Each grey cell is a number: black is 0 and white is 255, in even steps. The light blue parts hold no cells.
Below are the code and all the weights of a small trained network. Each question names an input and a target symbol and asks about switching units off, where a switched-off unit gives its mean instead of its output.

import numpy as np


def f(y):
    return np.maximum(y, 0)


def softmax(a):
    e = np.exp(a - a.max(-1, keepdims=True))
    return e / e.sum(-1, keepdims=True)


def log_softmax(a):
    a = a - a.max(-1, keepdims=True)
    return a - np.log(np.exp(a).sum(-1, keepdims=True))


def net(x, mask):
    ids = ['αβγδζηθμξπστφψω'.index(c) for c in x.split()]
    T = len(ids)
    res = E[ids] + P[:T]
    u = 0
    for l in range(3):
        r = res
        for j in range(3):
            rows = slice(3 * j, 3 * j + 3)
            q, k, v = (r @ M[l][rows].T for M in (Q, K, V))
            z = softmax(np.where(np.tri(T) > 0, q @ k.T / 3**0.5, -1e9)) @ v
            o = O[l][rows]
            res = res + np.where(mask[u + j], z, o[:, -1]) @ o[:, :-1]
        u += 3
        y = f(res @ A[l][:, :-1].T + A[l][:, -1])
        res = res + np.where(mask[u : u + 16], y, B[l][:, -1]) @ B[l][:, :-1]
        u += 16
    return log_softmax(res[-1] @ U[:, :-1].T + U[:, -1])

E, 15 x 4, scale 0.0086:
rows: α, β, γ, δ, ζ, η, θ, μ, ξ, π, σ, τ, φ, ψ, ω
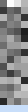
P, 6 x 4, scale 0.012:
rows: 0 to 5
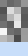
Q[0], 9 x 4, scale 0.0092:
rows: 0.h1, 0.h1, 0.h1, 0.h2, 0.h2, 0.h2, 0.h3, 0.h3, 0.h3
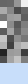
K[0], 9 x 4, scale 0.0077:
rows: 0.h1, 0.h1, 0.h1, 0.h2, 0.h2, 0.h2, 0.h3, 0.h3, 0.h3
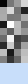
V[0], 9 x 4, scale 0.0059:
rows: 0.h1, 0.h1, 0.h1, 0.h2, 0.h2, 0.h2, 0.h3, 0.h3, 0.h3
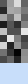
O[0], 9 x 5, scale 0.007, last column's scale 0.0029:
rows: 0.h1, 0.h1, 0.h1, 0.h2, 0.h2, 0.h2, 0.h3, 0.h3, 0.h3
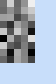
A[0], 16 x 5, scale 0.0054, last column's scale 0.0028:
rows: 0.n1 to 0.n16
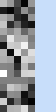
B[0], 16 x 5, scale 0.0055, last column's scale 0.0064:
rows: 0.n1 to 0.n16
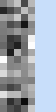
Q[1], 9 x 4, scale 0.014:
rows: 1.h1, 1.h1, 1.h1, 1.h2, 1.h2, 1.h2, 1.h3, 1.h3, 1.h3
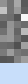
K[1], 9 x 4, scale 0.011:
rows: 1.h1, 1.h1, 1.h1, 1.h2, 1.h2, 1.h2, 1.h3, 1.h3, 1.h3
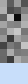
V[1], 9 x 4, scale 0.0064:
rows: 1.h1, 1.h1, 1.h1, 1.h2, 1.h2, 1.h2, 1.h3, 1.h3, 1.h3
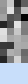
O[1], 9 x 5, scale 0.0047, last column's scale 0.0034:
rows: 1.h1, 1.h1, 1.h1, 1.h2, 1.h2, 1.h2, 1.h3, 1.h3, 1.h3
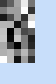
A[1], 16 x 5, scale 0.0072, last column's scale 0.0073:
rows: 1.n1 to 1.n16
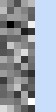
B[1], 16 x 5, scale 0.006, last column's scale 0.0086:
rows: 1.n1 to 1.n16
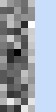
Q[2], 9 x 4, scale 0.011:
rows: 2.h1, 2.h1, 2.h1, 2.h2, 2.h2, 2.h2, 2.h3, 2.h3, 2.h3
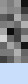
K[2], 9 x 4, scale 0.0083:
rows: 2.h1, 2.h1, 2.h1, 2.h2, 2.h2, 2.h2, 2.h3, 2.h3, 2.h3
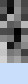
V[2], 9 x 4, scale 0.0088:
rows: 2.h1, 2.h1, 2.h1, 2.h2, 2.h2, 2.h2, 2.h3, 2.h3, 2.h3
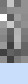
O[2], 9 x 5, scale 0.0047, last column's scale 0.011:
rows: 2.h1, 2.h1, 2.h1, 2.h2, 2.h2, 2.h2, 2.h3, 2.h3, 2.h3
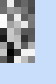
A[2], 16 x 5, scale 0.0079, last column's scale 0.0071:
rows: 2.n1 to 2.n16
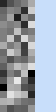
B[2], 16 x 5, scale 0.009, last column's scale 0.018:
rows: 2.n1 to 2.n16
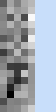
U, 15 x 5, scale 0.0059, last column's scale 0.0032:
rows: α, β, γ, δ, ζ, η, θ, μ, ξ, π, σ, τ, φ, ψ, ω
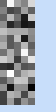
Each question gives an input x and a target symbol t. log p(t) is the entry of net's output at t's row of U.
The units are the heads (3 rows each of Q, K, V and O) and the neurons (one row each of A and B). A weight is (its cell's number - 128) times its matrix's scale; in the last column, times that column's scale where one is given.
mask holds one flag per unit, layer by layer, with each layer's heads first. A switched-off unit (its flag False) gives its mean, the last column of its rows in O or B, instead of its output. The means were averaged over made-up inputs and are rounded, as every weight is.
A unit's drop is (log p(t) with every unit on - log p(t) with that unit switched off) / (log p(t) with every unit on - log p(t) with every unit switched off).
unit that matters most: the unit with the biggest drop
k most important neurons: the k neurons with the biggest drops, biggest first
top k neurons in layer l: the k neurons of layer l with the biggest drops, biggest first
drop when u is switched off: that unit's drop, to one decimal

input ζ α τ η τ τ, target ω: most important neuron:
1.n4
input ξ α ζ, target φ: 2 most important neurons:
1.n16; 1.n5
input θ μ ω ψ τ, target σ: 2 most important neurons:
2.n3; 2.n6
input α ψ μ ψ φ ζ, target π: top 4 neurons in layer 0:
0.n7; 0.n6; 0.n16; 0.n13
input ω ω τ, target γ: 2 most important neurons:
2.n6; 2.n3
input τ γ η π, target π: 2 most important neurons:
2.n13; 2.n8
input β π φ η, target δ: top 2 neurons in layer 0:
0.n8; 0.n2
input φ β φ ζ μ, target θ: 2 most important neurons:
0.n8; 1.n16
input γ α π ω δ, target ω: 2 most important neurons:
1.n8; 2.n11
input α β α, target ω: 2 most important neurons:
0.n7; 2.n11
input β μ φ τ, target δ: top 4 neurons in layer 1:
1.n16; 1.n4; 1.n5; 1.n11
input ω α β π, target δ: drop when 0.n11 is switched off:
0.1
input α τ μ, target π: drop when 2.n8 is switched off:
0.2
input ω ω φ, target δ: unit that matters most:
1.h3
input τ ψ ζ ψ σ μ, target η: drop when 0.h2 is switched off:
0.3
